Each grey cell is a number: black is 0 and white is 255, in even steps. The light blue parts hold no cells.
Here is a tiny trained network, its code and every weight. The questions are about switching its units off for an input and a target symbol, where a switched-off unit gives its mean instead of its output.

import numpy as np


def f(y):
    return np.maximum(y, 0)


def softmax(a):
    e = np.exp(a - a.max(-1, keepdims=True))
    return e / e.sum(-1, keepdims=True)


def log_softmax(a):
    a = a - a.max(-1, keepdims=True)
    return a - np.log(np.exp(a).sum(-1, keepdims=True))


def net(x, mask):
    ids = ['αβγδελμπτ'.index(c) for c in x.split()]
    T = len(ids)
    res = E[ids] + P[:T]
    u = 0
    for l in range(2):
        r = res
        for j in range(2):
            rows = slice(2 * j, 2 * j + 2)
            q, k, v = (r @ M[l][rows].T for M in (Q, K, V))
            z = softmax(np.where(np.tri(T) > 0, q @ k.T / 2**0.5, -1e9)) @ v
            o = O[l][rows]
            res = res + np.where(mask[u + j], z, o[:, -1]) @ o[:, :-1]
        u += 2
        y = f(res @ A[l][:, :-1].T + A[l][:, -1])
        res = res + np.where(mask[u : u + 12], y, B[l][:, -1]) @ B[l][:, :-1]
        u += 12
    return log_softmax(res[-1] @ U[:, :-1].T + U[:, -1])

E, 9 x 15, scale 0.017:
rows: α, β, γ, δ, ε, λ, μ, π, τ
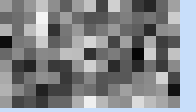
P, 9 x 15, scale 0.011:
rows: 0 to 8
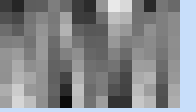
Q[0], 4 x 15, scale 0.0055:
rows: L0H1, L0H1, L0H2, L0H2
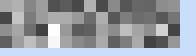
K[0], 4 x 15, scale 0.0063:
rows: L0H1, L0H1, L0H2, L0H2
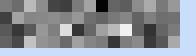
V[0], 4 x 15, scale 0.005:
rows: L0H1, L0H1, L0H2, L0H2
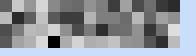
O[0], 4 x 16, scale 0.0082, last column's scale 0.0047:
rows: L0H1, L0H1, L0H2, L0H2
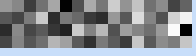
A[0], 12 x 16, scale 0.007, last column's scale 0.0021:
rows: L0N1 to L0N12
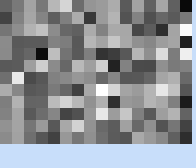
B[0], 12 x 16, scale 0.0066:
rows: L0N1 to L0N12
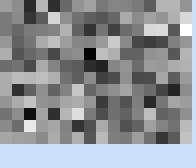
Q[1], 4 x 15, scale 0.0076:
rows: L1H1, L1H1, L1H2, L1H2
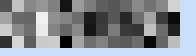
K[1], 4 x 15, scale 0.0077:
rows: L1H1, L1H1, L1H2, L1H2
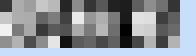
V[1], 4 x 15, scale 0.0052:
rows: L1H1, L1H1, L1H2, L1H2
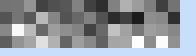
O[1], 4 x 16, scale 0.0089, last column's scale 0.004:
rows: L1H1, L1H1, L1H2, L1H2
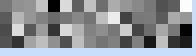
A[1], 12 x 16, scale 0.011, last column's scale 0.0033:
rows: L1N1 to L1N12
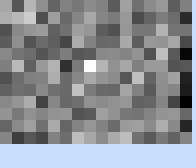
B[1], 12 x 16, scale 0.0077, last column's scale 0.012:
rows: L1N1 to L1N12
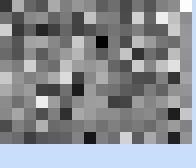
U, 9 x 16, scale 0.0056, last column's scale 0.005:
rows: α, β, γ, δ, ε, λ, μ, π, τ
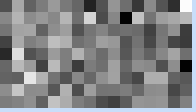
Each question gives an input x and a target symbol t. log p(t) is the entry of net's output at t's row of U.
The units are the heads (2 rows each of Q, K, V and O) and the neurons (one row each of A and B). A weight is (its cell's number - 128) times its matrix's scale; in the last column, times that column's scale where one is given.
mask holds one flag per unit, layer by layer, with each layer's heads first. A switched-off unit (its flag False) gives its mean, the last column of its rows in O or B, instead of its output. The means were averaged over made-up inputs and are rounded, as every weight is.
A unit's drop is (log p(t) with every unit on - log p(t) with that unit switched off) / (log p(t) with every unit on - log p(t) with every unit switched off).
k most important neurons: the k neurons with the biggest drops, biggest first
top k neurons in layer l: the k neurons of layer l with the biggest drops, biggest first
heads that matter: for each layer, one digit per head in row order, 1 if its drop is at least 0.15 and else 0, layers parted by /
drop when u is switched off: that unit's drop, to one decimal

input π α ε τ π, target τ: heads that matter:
01 / 10
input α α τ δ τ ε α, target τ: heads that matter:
00 / 10
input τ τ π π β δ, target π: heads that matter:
10 / 11
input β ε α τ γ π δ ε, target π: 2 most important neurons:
(L0N12 L1N1)
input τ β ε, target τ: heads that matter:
10 / 10
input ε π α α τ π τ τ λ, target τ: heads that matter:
00 / 10
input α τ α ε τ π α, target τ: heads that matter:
01 / 10
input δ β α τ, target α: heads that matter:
00 / 00
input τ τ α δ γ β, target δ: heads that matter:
01 / 11
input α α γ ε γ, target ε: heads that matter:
01 / 11
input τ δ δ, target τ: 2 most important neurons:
(L1N6 L0N3)
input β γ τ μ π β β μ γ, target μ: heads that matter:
01 / 10
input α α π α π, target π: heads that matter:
01 / 11
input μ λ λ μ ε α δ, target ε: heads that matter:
11 / 11
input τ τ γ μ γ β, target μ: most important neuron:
(L1N1)
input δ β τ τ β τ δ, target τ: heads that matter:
00 / 10
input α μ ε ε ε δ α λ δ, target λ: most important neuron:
(L0N6)
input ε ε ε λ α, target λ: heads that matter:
00 / 11
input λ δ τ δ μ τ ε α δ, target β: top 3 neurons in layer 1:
(L1N6 L1N4 L1N1)
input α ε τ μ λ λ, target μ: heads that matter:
11 / 10
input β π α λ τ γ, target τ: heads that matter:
00 / 10
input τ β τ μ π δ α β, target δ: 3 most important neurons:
(L1N7 L0N3 L0N11)
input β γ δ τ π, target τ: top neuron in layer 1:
(L1N9)
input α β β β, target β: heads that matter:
01 / 00
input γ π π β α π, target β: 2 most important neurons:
(L1N2 L1N9)
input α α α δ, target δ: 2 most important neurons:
(L1N7 L0N5)
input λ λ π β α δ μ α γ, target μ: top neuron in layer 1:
(L1N1)
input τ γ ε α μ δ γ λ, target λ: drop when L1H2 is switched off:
0.7
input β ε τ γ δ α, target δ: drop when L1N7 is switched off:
0.5
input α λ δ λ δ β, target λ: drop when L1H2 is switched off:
0.6
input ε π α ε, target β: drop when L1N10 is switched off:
-0.1
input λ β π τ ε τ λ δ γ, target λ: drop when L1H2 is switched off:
0.5
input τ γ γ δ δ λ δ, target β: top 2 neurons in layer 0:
(L0N5 L0N11)
